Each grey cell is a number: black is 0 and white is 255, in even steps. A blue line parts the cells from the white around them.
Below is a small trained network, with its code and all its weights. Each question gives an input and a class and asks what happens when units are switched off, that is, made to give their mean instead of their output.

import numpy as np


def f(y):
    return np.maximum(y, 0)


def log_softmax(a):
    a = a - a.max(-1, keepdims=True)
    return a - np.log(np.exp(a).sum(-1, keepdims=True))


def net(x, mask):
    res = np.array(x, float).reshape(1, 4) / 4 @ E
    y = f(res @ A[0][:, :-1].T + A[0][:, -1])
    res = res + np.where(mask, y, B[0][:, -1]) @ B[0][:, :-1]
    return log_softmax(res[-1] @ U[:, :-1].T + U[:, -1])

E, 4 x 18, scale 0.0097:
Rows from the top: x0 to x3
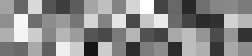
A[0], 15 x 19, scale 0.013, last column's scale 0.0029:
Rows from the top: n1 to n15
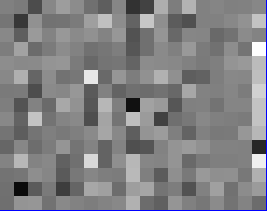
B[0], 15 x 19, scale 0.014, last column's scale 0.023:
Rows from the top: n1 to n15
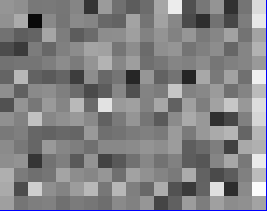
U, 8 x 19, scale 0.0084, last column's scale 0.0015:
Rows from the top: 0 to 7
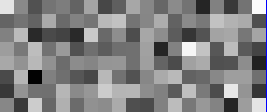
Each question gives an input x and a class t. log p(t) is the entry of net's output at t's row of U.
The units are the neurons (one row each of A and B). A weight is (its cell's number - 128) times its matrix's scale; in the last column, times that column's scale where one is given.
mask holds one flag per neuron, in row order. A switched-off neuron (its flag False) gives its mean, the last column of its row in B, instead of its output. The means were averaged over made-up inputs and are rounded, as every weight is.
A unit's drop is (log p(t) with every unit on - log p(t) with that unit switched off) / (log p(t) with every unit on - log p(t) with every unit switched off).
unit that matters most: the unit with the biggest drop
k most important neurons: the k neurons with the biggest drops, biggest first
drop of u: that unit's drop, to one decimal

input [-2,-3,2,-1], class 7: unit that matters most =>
n2
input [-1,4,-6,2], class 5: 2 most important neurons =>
n8; n12
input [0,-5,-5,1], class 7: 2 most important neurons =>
n12; n14
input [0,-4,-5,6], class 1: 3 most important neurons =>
n8; n6; n12
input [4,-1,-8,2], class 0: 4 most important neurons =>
n2; n6; n14; n12
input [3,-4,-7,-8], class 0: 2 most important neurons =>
n14; n13
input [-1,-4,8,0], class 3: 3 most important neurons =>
n14; n2; n1
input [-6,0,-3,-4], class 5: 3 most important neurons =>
n1; n14; n9
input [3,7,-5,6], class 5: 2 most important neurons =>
n8; n2
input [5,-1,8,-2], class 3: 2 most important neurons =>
n2; n14
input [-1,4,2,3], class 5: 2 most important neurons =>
n14; n9
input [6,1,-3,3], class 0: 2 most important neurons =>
n2; n6
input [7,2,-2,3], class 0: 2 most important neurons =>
n6; n2
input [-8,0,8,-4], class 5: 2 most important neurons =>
n14; n9
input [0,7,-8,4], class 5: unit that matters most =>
n8
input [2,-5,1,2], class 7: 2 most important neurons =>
n2; n12
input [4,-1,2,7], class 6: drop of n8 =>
0.1
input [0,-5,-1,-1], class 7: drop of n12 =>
0.2
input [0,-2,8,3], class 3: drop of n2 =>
0.2
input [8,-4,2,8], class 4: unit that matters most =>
n9
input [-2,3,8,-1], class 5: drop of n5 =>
0.1
